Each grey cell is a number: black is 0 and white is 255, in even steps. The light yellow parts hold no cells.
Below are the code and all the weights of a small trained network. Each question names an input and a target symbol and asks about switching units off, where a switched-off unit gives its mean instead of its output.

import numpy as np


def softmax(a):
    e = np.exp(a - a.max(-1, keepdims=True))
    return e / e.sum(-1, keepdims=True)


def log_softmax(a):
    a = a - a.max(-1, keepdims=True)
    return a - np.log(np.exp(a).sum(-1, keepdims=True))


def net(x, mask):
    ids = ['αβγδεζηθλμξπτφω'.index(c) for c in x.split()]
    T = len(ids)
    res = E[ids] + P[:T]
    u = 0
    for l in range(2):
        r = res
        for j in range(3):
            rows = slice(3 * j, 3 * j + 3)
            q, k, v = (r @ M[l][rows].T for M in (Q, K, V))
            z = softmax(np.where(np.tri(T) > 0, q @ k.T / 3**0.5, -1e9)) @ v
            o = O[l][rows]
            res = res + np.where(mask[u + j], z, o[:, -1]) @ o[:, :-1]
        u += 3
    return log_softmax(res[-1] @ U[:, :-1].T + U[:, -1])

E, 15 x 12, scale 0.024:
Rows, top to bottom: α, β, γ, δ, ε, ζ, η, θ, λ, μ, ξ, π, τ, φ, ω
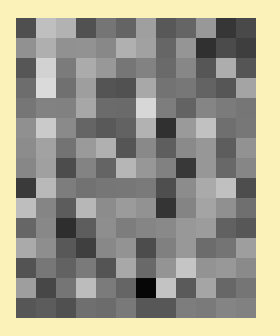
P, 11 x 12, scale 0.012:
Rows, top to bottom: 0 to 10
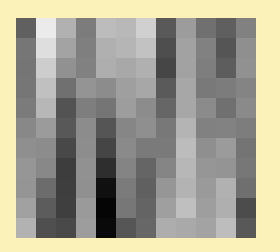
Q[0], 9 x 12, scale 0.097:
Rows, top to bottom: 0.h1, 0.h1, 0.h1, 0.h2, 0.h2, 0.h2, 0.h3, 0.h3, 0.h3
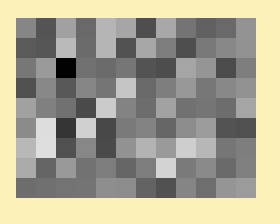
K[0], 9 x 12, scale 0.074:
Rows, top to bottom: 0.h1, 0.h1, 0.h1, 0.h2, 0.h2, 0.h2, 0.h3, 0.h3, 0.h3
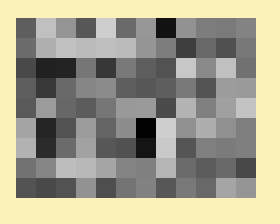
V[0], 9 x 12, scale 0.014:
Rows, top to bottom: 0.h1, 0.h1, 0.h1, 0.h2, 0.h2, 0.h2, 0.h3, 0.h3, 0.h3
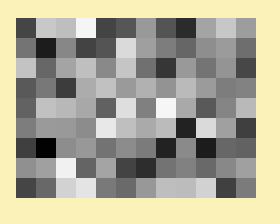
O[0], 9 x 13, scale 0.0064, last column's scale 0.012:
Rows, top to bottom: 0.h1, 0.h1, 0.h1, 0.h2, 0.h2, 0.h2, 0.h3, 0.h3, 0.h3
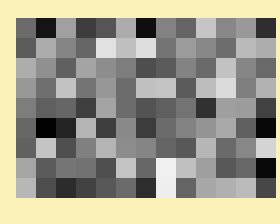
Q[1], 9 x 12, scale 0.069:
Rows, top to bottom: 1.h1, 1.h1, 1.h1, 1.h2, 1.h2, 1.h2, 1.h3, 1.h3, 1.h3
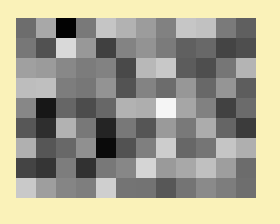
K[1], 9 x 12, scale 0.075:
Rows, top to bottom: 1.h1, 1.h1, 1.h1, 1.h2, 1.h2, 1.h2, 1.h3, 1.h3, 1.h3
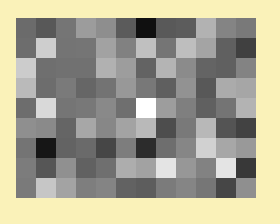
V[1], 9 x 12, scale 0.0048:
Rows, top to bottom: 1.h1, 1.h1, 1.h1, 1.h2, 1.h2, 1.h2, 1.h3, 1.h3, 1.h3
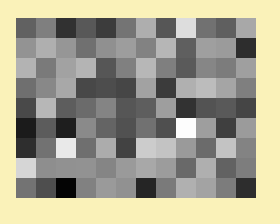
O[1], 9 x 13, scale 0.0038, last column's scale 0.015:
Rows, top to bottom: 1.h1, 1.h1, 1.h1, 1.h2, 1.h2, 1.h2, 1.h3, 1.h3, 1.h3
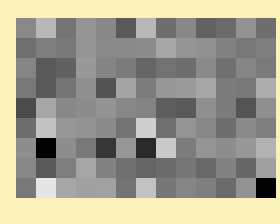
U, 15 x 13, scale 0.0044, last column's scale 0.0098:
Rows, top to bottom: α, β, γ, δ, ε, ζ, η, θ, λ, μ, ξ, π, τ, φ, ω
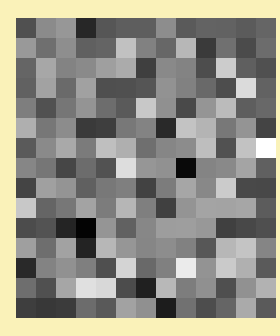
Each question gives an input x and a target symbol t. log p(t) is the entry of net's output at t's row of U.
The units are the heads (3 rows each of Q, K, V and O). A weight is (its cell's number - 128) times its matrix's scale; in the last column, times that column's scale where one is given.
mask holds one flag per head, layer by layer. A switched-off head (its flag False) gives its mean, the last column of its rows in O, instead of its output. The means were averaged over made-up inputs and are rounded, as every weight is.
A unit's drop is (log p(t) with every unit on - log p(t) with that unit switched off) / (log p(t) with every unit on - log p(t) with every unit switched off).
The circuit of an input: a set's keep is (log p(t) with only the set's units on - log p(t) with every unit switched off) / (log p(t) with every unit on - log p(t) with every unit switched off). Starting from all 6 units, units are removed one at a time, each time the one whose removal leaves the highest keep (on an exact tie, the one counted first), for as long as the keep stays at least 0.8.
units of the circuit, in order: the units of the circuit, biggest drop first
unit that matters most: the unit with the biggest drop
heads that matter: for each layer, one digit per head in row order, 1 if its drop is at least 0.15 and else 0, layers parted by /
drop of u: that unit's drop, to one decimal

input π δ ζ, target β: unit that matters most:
0.h3
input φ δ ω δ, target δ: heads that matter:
111 / 001
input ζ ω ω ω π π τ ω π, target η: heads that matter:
011 / 000
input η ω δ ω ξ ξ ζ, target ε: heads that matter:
110 / 000
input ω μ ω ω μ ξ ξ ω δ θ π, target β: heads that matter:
001 / 001
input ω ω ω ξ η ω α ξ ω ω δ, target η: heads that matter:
111 / 000
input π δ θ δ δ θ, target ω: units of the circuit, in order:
0.h3, 0.h2
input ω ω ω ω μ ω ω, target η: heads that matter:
011 / 000
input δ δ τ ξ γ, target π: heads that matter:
011 / 000
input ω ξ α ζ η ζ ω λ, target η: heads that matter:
011 / 000
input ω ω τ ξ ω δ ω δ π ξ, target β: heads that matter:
001 / 000
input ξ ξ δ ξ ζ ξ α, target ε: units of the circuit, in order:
0.h2, 0.h1
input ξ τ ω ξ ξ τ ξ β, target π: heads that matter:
010 / 000
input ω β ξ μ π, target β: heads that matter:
101 / 000
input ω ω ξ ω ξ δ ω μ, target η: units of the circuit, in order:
0.h2
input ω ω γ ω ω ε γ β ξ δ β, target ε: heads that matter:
111 / 000
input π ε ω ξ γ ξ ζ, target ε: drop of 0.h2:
0.4
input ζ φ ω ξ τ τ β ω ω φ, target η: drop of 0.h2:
0.3
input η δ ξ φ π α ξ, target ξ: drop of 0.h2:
0.2
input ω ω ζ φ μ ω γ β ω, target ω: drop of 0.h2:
0.6
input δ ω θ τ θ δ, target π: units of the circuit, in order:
0.h2
